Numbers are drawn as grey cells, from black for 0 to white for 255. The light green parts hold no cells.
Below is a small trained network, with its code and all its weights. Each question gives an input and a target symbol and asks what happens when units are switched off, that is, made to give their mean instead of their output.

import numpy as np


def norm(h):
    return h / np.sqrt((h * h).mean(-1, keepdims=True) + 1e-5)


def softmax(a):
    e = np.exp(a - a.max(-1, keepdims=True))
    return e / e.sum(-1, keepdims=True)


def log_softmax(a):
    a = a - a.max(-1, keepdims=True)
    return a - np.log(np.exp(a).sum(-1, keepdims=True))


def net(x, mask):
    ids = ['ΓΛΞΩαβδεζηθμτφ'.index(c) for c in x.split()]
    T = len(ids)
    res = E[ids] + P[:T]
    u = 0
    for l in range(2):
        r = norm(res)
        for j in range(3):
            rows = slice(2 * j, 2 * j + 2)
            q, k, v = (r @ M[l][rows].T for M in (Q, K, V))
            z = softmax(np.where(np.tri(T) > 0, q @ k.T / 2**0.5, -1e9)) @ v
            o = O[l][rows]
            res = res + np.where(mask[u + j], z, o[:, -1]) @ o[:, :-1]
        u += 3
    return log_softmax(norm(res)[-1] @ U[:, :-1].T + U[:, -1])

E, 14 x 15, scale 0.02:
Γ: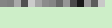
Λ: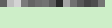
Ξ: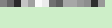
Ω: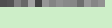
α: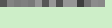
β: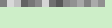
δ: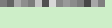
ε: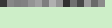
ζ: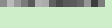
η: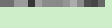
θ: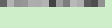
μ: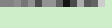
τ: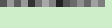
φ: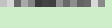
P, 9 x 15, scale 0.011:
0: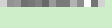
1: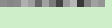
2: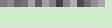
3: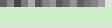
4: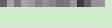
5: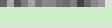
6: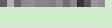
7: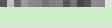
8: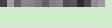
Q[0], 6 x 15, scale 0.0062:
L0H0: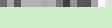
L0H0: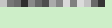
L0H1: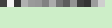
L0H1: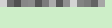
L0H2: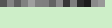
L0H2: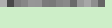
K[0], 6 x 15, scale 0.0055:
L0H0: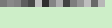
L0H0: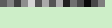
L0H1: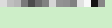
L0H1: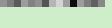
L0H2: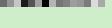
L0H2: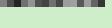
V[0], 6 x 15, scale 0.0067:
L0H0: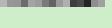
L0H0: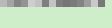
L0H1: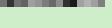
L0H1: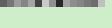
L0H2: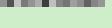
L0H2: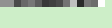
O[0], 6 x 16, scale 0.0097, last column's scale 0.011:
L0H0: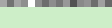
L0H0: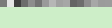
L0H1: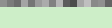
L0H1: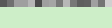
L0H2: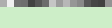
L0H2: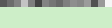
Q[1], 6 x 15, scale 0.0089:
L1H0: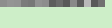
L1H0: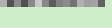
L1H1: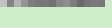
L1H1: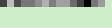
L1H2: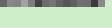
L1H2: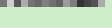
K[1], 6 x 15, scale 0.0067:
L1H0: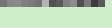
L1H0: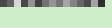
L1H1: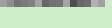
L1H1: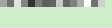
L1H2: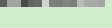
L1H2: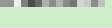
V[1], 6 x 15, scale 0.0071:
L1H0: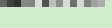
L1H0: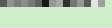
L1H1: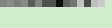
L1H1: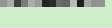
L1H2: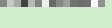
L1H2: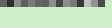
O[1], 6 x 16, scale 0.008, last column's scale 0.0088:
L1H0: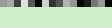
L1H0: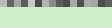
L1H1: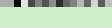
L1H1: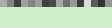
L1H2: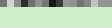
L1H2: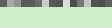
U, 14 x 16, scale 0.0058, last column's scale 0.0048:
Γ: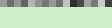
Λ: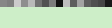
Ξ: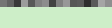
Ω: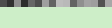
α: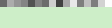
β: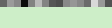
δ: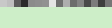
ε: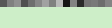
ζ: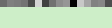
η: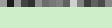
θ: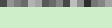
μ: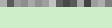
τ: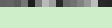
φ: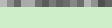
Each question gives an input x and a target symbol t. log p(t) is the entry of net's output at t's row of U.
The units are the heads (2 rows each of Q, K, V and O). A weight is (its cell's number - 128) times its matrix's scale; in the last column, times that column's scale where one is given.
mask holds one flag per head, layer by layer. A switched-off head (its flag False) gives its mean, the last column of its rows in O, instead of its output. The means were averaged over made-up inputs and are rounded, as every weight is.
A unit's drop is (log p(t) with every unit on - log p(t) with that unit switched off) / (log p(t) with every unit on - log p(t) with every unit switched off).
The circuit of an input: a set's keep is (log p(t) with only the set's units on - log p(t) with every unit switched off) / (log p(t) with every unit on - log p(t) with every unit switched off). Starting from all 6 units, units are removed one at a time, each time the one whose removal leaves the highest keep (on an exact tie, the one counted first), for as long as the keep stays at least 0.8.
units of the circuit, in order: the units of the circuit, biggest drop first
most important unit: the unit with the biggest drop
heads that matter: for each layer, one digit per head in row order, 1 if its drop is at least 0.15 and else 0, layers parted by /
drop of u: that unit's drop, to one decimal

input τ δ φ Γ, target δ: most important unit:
L0H2
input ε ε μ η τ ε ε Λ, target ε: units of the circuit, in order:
L1H1, L0H1, L1H0, L0H0
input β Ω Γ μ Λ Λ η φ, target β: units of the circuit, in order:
L1H2, L0H2
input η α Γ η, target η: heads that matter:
110 / 000
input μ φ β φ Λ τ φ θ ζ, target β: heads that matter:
001 / 001
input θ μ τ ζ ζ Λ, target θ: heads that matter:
000 / 001
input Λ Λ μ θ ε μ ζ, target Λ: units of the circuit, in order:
L0H1, L0H0
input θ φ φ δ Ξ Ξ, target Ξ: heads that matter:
000 / 100
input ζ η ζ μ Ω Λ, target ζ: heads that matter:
000 / 100
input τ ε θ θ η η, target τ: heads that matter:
001 / 011
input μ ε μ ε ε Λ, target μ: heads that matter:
010 / 011
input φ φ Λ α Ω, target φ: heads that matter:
010 / 010
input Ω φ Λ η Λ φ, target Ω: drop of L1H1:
0.3
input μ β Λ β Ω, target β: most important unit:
L1H2
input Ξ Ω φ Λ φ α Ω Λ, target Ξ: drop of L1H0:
0.9
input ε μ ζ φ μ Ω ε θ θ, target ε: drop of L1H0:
0.1
